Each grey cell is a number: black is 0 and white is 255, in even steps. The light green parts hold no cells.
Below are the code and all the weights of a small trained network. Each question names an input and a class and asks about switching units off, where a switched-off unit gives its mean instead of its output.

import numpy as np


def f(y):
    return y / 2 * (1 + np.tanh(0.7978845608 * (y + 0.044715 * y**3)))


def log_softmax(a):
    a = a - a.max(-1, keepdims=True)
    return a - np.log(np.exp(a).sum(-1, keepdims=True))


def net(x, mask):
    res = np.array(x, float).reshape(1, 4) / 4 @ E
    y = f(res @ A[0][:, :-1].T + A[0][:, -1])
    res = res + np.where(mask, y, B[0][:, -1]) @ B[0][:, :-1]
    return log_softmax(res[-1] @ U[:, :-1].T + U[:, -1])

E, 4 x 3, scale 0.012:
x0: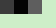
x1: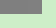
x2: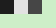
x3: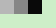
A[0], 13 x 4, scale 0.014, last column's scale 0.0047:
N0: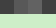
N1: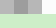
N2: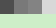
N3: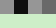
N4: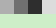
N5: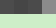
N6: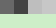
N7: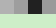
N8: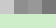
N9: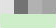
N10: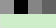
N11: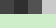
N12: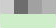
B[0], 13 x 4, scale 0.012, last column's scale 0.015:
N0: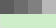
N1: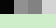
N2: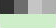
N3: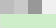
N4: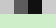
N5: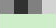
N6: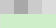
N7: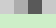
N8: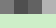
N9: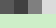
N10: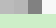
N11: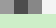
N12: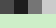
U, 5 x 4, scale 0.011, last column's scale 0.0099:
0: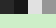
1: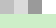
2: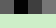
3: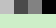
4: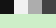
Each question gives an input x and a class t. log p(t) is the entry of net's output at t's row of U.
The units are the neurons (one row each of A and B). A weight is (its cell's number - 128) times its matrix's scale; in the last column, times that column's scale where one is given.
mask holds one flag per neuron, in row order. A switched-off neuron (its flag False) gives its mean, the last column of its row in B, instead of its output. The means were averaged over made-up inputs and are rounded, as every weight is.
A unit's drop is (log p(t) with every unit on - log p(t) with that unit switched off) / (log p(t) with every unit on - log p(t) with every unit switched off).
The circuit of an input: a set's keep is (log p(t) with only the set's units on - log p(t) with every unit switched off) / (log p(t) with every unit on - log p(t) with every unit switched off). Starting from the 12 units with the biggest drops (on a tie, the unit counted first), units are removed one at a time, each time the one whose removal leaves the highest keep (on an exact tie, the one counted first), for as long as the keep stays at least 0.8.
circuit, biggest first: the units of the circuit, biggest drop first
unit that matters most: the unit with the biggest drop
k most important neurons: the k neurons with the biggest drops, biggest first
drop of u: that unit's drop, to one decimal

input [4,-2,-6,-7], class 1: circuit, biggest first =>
(N3)
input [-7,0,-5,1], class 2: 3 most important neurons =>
(N8; N6; N2)
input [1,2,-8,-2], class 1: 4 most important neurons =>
(N3; N10; N6; N5)
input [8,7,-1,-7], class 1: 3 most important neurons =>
(N3; N10; N6)
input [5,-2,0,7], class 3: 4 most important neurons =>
(N7; N12; N1; N9)
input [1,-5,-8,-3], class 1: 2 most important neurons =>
(N3; N10)
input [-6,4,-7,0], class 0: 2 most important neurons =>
(N1; N4)
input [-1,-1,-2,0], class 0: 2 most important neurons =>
(N4; N7)
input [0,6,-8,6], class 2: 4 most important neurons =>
(N12; N9; N6; N8)
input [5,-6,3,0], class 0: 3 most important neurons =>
(N4; N2; N7)
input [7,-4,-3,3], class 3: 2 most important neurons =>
(N5; N11)
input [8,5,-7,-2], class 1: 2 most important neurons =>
(N3; N10)
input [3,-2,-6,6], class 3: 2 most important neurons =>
(N3; N10)
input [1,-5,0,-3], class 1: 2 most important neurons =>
(N12; N9)
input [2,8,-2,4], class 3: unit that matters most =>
N1
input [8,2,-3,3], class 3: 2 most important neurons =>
(N5; N11)
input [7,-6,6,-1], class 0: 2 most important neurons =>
(N2; N4)
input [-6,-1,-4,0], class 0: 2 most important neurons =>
(N4; N1)
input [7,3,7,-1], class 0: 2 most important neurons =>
(N2; N4)
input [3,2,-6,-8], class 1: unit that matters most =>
N3
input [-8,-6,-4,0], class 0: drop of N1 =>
0.2
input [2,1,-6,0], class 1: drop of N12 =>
-0.1
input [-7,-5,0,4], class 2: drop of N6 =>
0.1
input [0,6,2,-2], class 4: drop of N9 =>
0.4
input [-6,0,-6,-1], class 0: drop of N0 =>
0.0
